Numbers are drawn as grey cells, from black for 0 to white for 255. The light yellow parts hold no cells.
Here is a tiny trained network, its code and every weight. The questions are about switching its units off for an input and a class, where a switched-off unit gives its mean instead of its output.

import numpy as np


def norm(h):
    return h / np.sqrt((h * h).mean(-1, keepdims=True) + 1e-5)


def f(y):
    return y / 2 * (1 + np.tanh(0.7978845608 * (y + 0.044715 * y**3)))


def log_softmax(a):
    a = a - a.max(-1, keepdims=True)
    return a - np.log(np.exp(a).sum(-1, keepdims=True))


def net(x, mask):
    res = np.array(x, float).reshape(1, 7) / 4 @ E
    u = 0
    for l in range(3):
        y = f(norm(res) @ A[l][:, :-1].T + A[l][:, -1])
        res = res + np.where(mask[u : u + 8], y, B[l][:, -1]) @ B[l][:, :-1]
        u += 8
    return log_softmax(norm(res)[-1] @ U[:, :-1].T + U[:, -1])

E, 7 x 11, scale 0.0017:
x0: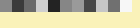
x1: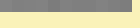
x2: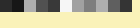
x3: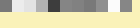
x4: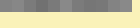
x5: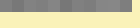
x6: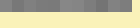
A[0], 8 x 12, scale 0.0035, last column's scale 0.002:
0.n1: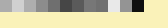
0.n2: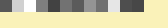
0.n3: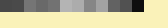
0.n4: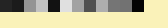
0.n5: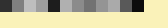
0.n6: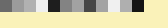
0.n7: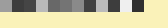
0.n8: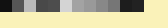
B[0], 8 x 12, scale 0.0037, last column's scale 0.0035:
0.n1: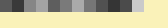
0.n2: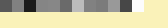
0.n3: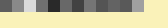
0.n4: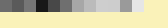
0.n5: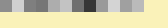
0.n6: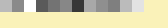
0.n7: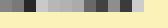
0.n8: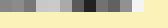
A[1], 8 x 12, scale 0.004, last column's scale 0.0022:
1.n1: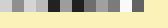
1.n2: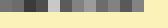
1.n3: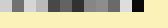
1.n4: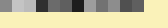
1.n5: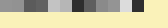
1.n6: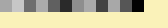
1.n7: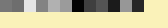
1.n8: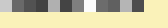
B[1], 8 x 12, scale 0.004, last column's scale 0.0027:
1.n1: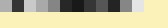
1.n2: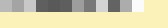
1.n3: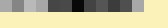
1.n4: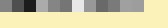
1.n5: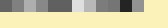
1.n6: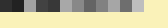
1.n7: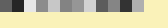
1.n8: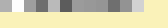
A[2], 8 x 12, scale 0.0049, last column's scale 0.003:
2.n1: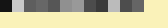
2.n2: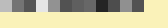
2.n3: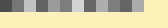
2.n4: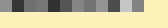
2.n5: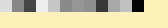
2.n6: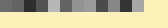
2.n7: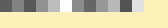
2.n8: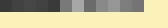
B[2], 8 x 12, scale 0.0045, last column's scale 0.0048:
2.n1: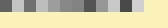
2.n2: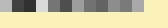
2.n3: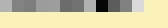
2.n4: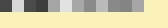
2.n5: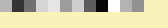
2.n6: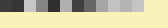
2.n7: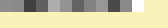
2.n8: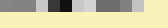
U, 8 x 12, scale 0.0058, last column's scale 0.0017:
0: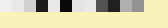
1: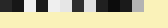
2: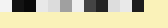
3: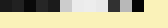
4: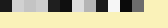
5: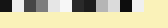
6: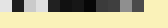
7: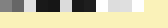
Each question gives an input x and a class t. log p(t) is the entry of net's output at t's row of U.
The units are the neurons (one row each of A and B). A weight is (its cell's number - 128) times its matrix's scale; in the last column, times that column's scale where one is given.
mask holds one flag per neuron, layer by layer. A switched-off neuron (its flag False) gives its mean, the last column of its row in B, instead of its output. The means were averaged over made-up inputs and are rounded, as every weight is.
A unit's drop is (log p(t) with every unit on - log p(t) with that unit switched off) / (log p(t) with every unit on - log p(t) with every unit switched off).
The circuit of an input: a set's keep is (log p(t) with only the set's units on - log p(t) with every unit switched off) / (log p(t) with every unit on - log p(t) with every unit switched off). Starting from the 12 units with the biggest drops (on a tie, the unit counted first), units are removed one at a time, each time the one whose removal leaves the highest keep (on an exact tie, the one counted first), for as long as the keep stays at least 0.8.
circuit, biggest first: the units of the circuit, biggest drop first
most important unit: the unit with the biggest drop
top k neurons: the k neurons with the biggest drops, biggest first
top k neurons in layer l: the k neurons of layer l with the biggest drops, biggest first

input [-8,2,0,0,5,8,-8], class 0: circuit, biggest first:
[1.n2]
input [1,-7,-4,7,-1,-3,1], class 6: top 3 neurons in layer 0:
[0.n6 0.n7 0.n4]
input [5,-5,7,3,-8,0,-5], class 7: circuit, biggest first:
[0.n6 0.n5]
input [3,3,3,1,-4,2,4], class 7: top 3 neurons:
[0.n4 0.n6 0.n2]
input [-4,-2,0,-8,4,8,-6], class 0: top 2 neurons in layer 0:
[0.n8 0.n1]
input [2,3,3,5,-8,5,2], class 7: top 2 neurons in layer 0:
[0.n6 0.n4]
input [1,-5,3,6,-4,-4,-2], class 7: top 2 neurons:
[0.n6 0.n7]
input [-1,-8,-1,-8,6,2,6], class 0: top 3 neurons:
[0.n8 1.n2 1.n8]
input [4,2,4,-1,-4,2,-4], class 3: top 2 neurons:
[0.n4 2.n8]
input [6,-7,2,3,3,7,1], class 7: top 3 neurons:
[0.n4 0.n6 2.n4]
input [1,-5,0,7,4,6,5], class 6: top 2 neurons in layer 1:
[1.n1 1.n2]
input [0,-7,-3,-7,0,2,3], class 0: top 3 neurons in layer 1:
[1.n2 1.n8 1.n4]
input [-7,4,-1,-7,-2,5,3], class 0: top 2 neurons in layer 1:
[1.n8 1.n2]
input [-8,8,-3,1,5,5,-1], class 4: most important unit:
1.n6
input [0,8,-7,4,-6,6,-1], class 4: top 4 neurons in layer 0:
[0.n1 0.n8 0.n2 0.n3]
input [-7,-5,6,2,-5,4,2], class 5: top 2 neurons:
[0.n6 0.n2]
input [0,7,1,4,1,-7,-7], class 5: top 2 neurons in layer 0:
[0.n2 0.n5]
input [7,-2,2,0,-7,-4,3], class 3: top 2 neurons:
[0.n4 0.n7]
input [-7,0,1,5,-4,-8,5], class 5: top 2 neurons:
[0.n4 2.n7]
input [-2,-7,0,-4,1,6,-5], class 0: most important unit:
0.n8
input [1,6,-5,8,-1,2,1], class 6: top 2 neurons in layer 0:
[0.n6 0.n7]
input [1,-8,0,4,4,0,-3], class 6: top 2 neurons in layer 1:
[1.n1 1.n3]
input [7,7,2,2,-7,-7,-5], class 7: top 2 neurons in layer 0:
[0.n4 0.n6]
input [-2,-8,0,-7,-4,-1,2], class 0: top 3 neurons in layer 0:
[0.n8 0.n1 0.n6]
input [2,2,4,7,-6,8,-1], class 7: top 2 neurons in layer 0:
[0.n6 0.n4]
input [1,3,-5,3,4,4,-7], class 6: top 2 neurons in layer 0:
[0.n6 0.n7]
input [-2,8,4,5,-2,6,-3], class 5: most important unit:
0.n2
